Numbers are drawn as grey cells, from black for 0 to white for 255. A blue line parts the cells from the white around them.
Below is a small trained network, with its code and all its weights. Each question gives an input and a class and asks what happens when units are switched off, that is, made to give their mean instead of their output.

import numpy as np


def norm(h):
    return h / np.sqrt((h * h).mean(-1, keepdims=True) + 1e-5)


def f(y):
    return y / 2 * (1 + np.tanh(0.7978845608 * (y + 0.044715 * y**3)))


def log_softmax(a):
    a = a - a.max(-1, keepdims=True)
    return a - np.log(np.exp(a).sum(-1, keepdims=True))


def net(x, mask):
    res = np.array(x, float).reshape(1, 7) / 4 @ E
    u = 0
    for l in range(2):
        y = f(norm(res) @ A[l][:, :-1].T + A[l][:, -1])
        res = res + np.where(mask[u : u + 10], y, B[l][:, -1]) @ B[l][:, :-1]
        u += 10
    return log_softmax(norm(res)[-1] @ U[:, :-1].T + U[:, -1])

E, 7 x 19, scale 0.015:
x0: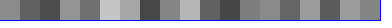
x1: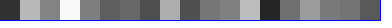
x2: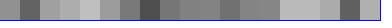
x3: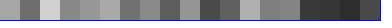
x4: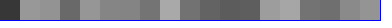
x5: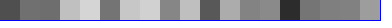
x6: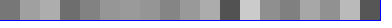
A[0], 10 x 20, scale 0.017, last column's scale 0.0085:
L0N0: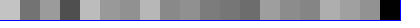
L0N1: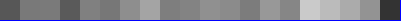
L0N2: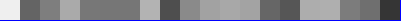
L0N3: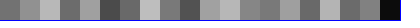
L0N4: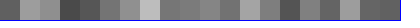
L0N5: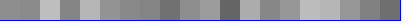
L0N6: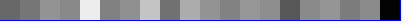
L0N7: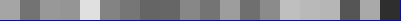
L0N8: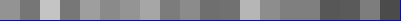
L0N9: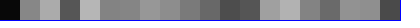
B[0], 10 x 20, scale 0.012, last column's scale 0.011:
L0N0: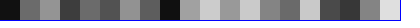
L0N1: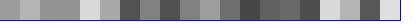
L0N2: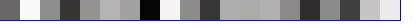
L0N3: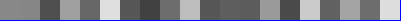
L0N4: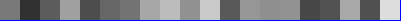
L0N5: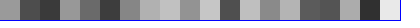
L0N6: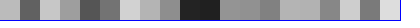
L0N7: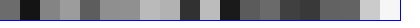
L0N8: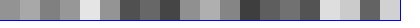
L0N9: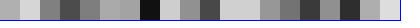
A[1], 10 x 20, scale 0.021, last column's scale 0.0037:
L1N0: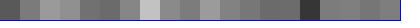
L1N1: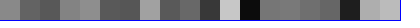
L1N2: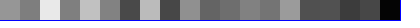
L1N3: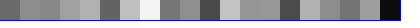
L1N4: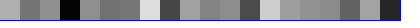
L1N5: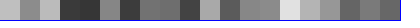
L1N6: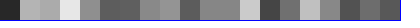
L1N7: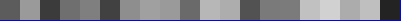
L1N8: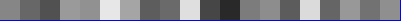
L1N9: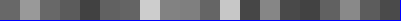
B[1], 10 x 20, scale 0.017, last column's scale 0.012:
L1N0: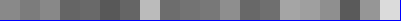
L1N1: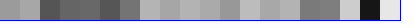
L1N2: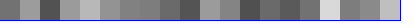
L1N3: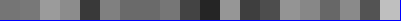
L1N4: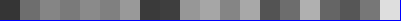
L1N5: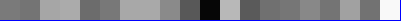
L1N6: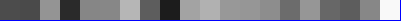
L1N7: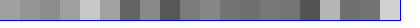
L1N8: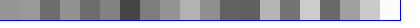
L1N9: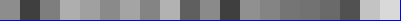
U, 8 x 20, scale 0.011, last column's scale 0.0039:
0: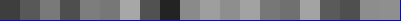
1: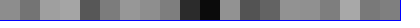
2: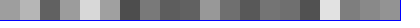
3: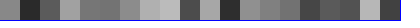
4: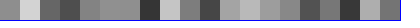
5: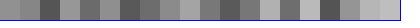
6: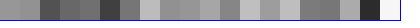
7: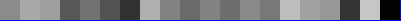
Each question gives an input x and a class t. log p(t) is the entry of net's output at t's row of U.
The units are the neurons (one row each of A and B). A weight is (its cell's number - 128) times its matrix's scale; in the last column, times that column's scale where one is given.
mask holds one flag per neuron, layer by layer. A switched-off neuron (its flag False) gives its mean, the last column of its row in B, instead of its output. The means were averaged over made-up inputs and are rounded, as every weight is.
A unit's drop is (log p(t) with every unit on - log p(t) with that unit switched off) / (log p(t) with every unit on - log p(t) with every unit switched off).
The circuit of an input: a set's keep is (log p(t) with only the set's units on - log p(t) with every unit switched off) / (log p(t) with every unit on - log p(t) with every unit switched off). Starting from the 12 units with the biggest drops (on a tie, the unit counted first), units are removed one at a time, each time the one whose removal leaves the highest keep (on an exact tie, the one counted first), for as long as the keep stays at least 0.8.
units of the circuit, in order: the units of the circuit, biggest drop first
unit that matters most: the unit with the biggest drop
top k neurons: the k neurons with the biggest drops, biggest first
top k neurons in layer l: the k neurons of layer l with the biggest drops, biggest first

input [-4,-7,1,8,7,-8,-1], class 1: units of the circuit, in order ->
[L1N5]
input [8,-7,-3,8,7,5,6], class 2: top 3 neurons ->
[L0N8, L1N2, L0N3]
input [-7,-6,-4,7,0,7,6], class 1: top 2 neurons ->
[L0N6, L1N3]
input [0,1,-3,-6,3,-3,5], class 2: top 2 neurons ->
[L0N1, L1N1]
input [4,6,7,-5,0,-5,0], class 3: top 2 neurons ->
[L0N7, L0N0]
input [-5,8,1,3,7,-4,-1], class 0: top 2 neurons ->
[L1N6, L0N2]
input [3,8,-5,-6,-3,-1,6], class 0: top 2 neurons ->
[L1N6, L1N1]
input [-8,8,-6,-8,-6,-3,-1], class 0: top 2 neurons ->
[L1N6, L0N8]
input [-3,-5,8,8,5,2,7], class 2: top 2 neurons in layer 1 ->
[L1N2, L1N9]
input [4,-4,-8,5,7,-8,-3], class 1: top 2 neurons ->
[L1N5, L0N7]
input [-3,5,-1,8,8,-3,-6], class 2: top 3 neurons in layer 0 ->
[L0N2, L0N8, L0N0]
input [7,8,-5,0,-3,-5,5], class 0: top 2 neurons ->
[L1N6, L0N3]
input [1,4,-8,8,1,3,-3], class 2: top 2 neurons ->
[L1N2, L0N8]
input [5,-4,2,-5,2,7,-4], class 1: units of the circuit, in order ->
[L0N6]
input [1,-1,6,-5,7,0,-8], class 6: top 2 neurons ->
[L1N1, L0N2]
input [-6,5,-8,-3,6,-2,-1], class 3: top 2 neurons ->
[L1N9, L0N4]
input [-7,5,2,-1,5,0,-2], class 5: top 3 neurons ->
[L0N3, L1N8, L0N2]
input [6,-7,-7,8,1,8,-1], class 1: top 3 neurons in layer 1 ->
[L1N3, L1N6, L1N0]
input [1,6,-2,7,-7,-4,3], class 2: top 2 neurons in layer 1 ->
[L1N2, L1N4]
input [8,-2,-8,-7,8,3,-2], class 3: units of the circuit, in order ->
[L1N9]
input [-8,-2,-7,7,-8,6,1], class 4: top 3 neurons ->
[L0N2, L0N7, L0N3]
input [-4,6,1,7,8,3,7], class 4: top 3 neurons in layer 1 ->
[L1N1, L1N7, L1N6]
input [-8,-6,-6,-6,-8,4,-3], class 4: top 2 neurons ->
[L0N2, L0N7]
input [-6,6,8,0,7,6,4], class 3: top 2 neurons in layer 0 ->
[L0N7, L0N5]
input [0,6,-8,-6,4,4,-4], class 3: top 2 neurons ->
[L1N9, L0N0]
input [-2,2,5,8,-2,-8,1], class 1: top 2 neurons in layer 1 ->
[L1N5, L1N7]
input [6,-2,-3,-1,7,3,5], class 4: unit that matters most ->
L0N9
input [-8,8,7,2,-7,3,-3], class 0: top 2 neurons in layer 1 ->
[L1N6, L1N9]
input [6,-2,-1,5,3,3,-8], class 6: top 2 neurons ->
[L1N1, L0N3]
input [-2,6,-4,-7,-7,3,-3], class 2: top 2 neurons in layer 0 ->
[L0N0, L0N9]
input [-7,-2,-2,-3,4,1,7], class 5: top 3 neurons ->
[L0N3, L1N8, L1N1]
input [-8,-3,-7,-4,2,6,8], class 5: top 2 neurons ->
[L0N3, L0N7]
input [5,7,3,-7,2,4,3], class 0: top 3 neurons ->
[L1N6, L0N8, L0N3]
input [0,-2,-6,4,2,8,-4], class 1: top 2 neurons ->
[L1N3, L0N6]
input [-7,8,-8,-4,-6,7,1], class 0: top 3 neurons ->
[L1N6, L0N7, L0N5]
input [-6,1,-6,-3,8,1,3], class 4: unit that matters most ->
L0N9
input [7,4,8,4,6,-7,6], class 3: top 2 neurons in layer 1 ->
[L1N1, L1N3]
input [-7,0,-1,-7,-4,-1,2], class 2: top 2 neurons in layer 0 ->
[L0N1, L0N0]
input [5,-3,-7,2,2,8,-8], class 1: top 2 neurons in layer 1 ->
[L1N3, L1N9]
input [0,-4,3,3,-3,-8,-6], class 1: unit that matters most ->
L1N5
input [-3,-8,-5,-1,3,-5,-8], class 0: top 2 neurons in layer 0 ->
[L0N7, L0N0]
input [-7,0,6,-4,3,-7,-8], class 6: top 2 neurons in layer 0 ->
[L0N6, L0N5]
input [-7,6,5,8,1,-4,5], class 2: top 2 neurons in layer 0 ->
[L0N8, L0N0]
